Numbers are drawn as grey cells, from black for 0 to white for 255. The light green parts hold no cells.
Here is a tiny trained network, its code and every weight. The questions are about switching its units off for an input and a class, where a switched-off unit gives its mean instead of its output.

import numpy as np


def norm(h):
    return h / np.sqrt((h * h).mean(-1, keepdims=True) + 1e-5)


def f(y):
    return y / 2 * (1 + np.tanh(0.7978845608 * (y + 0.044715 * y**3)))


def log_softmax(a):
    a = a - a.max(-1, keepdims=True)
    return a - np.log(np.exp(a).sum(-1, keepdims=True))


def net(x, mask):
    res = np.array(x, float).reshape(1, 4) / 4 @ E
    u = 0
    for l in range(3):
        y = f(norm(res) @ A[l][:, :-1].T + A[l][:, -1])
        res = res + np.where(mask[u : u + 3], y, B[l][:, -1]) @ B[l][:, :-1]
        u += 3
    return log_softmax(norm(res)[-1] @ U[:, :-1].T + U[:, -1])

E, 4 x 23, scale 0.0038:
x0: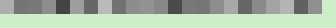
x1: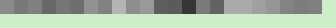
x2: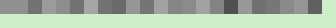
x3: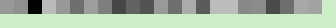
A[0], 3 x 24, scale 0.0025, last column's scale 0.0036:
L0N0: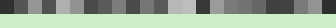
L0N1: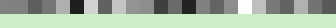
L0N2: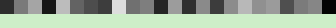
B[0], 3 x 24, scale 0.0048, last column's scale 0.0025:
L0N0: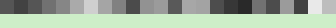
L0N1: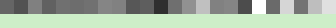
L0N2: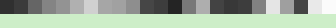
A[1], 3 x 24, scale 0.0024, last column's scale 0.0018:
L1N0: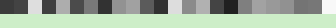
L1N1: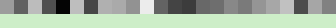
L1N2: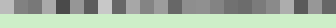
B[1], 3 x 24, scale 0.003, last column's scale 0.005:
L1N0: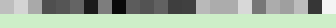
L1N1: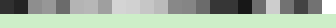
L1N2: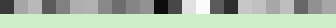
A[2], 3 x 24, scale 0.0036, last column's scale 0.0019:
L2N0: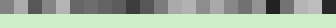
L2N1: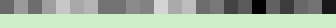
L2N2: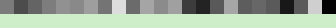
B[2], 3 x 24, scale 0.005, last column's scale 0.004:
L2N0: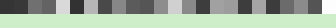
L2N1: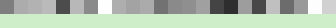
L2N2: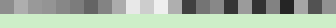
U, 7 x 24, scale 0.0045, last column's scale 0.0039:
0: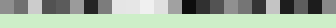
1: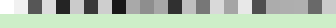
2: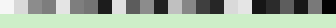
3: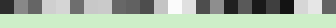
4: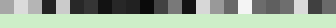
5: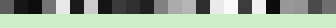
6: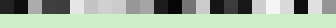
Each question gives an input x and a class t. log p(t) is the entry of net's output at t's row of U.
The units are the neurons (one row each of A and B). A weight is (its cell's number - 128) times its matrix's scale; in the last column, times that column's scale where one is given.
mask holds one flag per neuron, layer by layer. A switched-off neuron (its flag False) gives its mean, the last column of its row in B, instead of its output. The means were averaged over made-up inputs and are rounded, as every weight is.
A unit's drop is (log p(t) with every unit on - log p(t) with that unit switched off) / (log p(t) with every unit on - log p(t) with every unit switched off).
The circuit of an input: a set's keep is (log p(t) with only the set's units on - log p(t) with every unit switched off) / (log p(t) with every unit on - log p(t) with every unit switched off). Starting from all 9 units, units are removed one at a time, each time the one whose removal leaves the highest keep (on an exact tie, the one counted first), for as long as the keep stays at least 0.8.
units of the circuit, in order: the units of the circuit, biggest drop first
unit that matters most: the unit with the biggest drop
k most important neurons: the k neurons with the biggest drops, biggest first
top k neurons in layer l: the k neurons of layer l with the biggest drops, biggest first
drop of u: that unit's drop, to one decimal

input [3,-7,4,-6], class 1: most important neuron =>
[L2N0]
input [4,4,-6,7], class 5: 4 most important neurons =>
[L1N1; L0N2; L2N1; L1N0]
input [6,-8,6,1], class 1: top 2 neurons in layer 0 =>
[L0N0; L0N1]
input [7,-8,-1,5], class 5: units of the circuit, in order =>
[L1N1; L2N1]
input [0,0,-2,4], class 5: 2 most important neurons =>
[L1N1; L2N0]
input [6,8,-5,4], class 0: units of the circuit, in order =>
[L2N2; L1N0; L0N2]
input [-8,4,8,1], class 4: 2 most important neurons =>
[L1N0; L0N0]
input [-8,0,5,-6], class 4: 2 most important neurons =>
[L1N0; L1N1]
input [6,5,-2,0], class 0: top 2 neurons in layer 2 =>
[L2N2; L2N1]
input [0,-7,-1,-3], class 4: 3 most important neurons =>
[L1N1; L1N0; L0N2]
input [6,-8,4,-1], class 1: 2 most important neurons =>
[L1N1; L0N2]
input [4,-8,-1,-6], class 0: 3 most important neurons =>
[L0N2; L0N0; L0N1]
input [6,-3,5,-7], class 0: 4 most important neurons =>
[L0N2; L0N0; L0N1; L2N1]
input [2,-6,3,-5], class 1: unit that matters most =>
L2N0
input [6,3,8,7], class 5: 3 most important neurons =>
[L1N1; L2N1; L1N0]
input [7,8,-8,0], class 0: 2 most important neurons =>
[L2N2; L1N0]
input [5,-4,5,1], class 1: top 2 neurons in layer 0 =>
[L0N2; L0N0]
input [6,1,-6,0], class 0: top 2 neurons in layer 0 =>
[L0N2; L0N1]
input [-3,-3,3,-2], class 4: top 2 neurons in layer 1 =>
[L1N0; L1N1]
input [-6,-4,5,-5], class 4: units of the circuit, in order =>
[L1N0]
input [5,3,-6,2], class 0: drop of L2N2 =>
0.2
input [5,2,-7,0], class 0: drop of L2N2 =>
0.3
